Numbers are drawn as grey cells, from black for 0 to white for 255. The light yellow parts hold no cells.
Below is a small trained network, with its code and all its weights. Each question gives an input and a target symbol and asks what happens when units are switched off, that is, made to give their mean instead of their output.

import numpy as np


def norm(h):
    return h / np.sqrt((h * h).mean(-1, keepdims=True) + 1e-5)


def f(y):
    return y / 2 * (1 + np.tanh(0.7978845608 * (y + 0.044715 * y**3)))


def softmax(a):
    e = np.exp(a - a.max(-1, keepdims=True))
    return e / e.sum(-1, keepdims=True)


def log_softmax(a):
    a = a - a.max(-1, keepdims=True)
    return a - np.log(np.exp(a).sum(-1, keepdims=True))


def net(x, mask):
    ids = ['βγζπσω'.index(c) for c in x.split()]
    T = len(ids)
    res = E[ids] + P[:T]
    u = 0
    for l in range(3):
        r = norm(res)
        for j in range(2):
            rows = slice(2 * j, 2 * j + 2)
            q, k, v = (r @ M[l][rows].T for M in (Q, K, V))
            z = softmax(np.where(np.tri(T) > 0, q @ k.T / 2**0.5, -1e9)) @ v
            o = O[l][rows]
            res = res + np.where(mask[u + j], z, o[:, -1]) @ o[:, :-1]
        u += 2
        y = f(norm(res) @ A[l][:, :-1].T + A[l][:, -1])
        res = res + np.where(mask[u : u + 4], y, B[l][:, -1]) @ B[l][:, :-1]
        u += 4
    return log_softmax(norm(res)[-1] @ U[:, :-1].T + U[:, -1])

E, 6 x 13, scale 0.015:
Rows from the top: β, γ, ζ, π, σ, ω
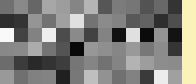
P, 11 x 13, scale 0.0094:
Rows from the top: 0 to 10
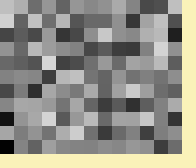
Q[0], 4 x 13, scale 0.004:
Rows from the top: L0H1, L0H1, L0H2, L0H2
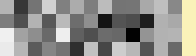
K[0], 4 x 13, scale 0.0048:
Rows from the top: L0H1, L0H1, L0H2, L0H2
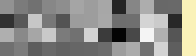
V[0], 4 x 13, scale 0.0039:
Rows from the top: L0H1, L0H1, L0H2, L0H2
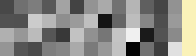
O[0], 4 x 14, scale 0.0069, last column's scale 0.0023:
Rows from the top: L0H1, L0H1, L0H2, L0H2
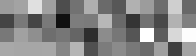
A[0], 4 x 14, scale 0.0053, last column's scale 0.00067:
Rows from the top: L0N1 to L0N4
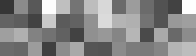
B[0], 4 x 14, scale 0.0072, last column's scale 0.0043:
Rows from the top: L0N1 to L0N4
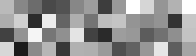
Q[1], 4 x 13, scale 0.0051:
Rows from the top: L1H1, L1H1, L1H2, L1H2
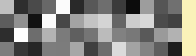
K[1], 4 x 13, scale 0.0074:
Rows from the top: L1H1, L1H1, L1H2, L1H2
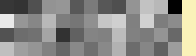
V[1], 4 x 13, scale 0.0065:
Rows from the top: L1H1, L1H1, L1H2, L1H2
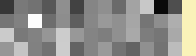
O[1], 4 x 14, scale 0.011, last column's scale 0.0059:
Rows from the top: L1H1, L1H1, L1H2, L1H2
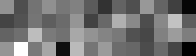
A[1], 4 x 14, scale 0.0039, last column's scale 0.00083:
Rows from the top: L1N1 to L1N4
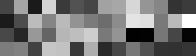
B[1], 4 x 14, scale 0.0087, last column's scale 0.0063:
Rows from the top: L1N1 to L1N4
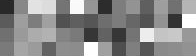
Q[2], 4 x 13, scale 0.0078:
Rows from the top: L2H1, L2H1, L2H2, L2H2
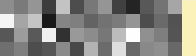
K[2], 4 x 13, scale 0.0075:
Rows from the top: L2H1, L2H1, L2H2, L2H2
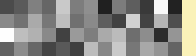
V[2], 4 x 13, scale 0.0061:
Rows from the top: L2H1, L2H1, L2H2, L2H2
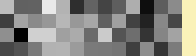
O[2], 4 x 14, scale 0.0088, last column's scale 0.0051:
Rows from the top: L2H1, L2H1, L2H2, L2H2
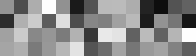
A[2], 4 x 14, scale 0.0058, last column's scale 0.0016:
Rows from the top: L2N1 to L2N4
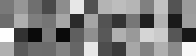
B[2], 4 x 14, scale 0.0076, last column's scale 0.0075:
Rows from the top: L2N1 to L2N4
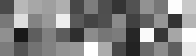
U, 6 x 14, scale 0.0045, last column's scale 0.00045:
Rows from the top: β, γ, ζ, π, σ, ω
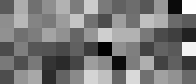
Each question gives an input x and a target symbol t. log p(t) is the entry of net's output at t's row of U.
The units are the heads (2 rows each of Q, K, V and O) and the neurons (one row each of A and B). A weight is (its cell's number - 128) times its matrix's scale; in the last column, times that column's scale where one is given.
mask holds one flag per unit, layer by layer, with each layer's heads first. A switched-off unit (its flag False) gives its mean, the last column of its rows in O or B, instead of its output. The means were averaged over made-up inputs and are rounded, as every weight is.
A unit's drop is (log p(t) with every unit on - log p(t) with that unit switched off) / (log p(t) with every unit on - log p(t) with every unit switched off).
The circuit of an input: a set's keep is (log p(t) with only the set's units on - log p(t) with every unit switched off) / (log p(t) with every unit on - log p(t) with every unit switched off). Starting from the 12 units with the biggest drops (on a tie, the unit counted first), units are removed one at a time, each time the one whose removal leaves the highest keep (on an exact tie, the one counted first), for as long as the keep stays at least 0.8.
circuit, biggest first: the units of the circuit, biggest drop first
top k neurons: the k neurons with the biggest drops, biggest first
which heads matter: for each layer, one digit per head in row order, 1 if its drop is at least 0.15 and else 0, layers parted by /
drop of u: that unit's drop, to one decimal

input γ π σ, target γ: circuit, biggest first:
(L2H2; L1N1; L0H2)
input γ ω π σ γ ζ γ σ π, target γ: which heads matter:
11 / 00 / 01
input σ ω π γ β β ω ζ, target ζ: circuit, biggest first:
(L2H1; L2H2)
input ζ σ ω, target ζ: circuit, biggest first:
(L2H1; L0N2; L0H2)
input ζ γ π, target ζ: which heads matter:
00 / 00 / 10
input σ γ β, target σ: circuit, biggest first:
(L2H1; L2H2)
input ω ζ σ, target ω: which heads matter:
00 / 10 / 00
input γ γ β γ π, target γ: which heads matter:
00 / 00 / 01
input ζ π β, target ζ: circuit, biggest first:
(L2H1)
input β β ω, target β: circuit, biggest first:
(L2H1; L2H2; L2N2; L1H1)
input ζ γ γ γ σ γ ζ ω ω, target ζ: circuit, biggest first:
(L0H2; L2H1)
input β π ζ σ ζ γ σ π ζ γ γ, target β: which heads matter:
00 / 10 / 11
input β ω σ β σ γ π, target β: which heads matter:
00 / 10 / 01
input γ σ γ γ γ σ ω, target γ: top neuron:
(L0N2)
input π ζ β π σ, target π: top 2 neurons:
(L1N1; L0N1)
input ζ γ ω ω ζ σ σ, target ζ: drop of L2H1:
0.5
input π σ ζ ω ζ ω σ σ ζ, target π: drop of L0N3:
0.1
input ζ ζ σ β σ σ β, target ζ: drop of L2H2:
0.1
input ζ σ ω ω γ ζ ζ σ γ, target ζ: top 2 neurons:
(L0N1; L1N2)
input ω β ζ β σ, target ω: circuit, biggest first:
(L1H1)
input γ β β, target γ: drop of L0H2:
0.2
